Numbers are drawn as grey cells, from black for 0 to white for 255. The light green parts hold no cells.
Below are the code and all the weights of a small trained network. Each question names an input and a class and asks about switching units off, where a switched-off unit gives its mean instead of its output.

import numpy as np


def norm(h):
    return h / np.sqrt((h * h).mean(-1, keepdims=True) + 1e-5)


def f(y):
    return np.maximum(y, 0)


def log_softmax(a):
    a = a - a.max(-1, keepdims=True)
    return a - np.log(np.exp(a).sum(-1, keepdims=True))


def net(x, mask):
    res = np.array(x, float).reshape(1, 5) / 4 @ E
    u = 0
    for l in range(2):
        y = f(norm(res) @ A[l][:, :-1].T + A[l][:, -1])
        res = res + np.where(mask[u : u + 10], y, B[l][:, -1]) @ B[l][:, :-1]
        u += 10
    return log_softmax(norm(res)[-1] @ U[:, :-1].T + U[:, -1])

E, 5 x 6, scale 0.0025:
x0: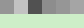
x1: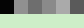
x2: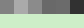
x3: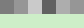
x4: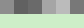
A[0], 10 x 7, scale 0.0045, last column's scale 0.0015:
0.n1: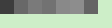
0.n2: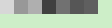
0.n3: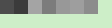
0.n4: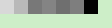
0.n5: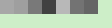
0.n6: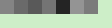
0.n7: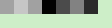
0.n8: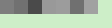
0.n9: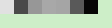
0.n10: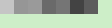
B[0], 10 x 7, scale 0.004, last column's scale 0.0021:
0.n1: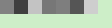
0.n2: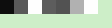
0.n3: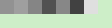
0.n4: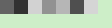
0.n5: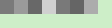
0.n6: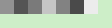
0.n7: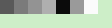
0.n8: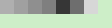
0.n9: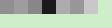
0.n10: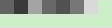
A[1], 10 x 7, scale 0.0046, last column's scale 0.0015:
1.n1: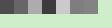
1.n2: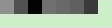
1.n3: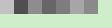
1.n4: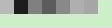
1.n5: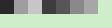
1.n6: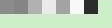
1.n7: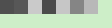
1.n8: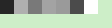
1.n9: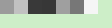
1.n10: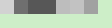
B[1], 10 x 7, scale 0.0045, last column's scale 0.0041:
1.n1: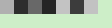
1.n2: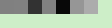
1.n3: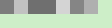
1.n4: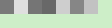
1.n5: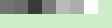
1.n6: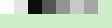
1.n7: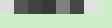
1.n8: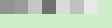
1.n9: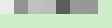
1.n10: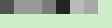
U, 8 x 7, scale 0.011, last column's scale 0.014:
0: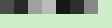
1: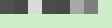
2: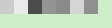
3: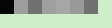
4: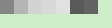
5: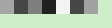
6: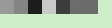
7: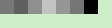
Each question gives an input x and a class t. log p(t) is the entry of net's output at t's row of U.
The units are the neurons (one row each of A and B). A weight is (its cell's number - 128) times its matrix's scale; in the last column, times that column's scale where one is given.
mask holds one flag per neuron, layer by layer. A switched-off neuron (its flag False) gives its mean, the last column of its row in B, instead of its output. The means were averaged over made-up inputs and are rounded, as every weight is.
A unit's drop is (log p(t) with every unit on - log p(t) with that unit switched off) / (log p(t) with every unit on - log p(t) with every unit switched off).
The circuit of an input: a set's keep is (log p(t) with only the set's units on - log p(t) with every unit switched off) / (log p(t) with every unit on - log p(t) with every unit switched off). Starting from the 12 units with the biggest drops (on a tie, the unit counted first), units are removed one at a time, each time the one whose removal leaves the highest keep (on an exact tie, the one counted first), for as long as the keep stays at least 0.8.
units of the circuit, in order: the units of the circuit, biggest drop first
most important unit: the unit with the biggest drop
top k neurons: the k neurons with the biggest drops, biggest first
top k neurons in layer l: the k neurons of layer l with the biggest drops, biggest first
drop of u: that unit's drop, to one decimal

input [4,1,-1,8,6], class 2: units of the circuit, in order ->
(1.n6)
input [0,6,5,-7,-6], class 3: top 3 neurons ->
(1.n8; 1.n7; 1.n6)
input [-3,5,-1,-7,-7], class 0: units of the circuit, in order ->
(0.n6; 1.n4)
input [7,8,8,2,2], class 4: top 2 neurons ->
(0.n2; 1.n9)
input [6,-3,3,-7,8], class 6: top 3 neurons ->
(1.n8; 1.n2; 1.n6)
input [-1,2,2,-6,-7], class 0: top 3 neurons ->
(0.n6; 1.n6; 1.n4)
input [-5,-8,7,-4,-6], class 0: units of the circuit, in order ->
(1.n8; 0.n7)
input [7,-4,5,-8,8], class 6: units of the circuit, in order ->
(1.n8; 1.n2)
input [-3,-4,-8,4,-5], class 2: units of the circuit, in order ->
(1.n6; 0.n10)
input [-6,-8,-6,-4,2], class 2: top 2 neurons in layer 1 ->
(1.n10; 1.n1)
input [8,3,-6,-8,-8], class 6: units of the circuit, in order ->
(0.n6; 1.n4; 1.n6)
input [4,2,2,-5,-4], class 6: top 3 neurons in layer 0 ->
(0.n2; 0.n6; 0.n9)
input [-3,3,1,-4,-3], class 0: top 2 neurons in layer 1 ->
(1.n4; 1.n1)
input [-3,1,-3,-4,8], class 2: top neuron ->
(0.n2)
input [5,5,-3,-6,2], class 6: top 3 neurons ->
(1.n2; 0.n2; 1.n4)
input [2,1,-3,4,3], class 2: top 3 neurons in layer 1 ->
(1.n6; 1.n10; 1.n9)
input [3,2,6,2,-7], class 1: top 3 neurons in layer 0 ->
(0.n7; 0.n2; 0.n10)
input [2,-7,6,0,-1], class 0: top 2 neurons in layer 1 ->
(1.n8; 1.n6)
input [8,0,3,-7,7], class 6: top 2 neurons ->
(1.n2; 1.n4)
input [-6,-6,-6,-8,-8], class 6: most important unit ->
0.n6
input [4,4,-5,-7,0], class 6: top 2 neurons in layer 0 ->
(0.n2; 0.n8)
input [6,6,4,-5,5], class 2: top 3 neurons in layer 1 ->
(1.n8; 1.n2; 1.n9)
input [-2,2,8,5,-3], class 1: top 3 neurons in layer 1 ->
(1.n4; 1.n3; 1.n6)
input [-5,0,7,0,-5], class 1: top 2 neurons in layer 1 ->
(1.n5; 1.n2)
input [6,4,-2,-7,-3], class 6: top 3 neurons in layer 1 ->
(1.n2; 1.n4; 1.n6)
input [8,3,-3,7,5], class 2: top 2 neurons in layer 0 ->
(0.n2; 0.n4)
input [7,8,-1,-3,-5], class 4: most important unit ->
1.n8
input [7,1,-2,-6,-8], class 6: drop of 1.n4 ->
0.1
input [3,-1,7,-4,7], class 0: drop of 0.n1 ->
-0.1
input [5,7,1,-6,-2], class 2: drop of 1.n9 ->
0.3
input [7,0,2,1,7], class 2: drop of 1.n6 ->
0.1
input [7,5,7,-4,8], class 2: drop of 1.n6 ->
-0.1
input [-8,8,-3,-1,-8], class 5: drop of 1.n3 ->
0.0
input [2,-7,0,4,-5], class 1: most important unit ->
0.n7
